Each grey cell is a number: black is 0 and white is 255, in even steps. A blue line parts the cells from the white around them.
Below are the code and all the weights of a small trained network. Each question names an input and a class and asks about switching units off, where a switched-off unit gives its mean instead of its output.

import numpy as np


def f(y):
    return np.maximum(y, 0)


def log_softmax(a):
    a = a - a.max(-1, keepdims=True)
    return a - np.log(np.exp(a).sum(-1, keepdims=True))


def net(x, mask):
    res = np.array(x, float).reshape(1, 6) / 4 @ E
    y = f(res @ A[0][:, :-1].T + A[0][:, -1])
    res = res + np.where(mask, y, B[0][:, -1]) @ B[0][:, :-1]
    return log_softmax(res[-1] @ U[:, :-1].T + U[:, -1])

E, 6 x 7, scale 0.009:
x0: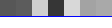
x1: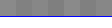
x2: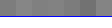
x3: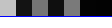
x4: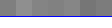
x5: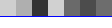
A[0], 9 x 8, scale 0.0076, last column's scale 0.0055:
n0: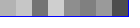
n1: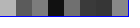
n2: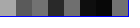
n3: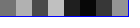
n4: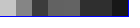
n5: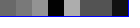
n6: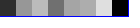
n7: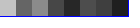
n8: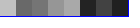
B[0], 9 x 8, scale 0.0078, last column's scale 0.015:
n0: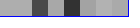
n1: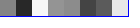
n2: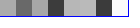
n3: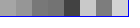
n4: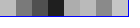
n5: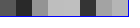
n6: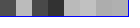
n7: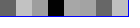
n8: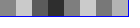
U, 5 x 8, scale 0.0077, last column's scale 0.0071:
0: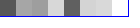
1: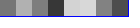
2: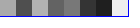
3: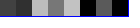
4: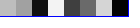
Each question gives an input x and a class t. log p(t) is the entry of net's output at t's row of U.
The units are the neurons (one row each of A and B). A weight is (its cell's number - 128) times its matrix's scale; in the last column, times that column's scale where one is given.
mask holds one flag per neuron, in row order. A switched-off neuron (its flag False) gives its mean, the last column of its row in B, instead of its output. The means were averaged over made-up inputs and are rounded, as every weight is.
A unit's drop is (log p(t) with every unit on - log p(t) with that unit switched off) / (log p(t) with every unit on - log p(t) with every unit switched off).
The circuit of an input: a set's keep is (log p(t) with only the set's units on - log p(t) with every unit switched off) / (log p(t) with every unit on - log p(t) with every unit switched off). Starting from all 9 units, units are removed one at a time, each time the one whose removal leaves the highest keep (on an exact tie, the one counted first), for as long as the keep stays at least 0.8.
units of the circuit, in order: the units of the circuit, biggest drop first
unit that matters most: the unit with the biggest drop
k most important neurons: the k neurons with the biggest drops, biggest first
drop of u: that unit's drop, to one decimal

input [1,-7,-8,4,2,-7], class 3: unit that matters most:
n5
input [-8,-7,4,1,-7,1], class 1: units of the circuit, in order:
n4, n1
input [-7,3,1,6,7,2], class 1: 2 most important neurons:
n4, n8
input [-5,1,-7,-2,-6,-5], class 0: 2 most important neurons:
n2, n1
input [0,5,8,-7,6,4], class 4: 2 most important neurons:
n0, n2
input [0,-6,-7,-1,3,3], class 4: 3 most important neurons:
n2, n1, n7
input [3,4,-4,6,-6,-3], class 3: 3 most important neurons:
n5, n3, n1
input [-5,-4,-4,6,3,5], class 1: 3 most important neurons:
n4, n8, n7
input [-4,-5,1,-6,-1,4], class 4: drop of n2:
0.1
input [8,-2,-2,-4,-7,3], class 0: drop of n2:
0.8
